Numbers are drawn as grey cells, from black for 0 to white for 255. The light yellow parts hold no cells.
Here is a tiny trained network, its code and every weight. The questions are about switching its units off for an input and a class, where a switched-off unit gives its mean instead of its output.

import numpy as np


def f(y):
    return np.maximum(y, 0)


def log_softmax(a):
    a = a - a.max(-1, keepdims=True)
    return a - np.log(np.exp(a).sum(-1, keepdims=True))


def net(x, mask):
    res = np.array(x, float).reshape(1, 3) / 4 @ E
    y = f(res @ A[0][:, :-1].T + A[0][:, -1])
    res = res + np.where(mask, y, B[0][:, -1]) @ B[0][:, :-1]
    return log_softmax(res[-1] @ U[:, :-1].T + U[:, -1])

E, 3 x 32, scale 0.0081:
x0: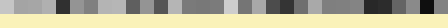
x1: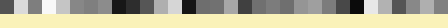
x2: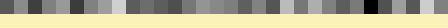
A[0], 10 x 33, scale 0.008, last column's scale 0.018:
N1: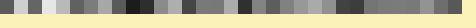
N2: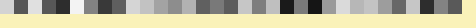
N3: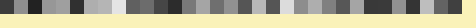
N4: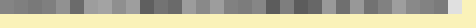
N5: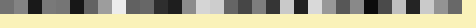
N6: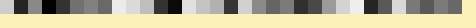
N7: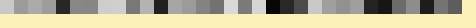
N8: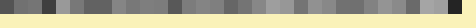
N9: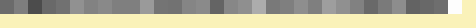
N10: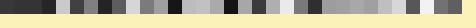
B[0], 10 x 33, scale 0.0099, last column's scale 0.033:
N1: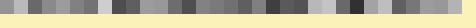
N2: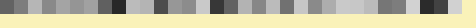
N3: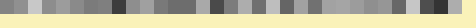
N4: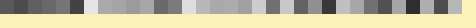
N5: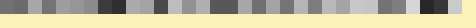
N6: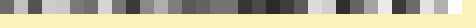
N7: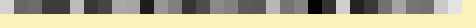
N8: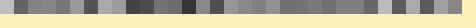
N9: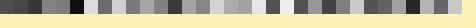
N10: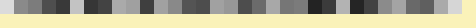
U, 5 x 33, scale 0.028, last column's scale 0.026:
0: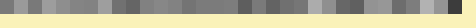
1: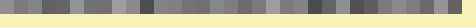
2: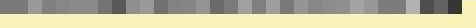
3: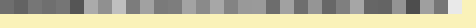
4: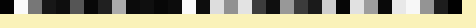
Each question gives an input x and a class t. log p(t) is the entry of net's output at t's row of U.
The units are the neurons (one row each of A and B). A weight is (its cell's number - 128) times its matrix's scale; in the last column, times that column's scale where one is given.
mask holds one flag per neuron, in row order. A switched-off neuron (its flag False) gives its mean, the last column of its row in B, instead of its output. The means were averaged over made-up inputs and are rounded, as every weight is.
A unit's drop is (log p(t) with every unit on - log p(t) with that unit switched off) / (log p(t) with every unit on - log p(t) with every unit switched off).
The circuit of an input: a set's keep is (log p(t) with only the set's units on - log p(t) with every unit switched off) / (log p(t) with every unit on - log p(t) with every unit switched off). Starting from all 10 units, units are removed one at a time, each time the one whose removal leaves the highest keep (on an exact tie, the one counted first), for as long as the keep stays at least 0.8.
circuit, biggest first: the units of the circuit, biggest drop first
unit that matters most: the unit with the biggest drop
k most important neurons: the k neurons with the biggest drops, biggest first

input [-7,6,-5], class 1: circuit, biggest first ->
N6
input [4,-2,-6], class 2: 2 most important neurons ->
N2, N10
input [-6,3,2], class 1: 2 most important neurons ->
N6, N10
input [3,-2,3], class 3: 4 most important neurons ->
N10, N2, N9, N4
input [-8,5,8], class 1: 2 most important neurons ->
N10, N2
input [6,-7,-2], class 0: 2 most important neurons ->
N6, N10
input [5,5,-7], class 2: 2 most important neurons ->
N6, N10
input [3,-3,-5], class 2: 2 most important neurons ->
N2, N10
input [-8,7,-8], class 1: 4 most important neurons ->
N6, N5, N10, N3
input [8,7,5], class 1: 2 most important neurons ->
N7, N6
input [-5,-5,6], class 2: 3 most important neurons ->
N5, N7, N3
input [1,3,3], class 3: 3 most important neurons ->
N6, N2, N7
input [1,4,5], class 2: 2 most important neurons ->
N6, N5
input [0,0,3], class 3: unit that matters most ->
N2
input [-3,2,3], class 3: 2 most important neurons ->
N7, N6
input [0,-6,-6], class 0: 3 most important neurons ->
N6, N5, N3
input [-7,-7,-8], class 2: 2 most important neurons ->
N2, N7
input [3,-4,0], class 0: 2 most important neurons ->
N6, N10
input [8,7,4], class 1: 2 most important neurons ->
N7, N6
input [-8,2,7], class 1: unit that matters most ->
N10
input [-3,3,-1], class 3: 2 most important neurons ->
N6, N7
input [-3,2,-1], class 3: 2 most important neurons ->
N7, N6
